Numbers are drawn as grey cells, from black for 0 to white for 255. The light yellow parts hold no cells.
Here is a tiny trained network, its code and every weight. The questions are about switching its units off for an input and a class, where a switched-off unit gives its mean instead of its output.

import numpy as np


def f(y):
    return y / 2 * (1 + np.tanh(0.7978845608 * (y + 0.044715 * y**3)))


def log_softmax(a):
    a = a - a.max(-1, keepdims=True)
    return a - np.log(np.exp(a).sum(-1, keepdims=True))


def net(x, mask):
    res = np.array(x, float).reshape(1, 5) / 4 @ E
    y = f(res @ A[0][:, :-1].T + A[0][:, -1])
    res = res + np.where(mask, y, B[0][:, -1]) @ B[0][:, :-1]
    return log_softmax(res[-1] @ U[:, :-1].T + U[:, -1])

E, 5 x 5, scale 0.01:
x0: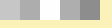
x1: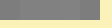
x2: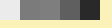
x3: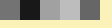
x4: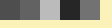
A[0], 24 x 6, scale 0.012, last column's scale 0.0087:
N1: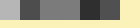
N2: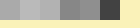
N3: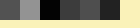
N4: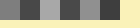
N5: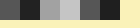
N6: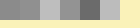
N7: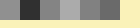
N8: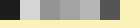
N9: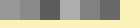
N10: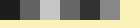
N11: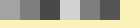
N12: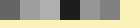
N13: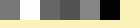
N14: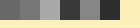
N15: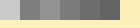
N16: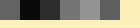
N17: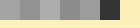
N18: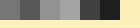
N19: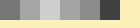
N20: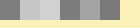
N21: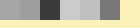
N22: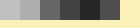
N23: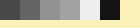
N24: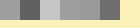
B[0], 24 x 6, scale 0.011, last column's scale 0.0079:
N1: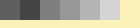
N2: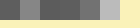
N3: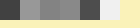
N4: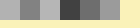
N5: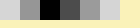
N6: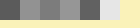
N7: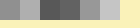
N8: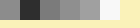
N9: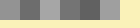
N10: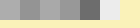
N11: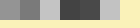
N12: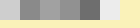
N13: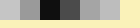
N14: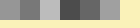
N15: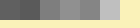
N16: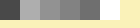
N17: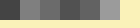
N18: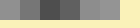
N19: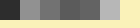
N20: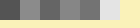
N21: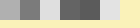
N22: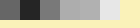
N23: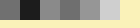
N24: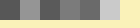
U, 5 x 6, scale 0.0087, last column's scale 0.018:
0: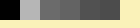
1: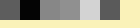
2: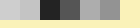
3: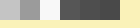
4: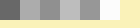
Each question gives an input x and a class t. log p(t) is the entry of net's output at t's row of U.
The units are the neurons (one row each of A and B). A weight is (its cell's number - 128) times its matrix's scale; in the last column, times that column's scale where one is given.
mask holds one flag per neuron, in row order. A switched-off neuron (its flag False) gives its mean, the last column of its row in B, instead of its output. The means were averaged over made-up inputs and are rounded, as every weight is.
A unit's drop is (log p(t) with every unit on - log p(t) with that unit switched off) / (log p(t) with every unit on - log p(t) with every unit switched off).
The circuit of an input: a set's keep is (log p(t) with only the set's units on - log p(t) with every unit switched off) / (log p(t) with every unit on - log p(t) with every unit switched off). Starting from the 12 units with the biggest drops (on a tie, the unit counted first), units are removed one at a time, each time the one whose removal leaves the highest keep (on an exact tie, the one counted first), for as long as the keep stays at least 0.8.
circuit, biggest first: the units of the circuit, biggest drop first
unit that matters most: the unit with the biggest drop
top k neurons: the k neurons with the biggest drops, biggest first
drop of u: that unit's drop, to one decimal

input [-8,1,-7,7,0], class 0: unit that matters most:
N16
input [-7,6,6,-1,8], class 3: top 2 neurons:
[N12; N10]
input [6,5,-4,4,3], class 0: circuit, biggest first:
[N19; N24]
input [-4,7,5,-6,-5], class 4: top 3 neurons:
[N3; N22; N5]
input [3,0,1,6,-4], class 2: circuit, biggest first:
[N5; N7]
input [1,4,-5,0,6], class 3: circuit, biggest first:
[N10; N12]
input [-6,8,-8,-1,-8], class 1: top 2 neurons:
[N8; N23]
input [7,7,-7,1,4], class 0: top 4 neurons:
[N19; N20; N24; N22]
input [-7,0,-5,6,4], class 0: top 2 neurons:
[N16; N3]
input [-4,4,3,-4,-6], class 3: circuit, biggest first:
[N21; N11]
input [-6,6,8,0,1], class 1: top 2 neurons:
[N22; N1]
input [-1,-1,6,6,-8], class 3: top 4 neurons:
[N11; N21; N9; N8]
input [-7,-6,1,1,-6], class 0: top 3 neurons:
[N3; N16; N12]
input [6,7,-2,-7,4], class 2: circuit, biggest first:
[N13]
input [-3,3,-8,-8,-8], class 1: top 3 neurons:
[N8; N23; N5]
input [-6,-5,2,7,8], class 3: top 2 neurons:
[N10; N4]
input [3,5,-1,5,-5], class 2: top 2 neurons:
[N5; N7]
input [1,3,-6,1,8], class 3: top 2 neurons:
[N10; N12]
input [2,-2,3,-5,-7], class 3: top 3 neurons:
[N21; N11; N5]
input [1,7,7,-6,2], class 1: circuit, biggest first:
[N22]
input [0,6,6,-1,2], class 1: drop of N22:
0.2
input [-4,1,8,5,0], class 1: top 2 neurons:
[N1; N22]
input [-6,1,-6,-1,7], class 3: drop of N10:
0.3
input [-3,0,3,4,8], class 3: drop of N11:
0.0
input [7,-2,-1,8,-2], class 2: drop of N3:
0.2
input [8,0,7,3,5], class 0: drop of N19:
0.1
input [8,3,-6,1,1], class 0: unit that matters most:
N19
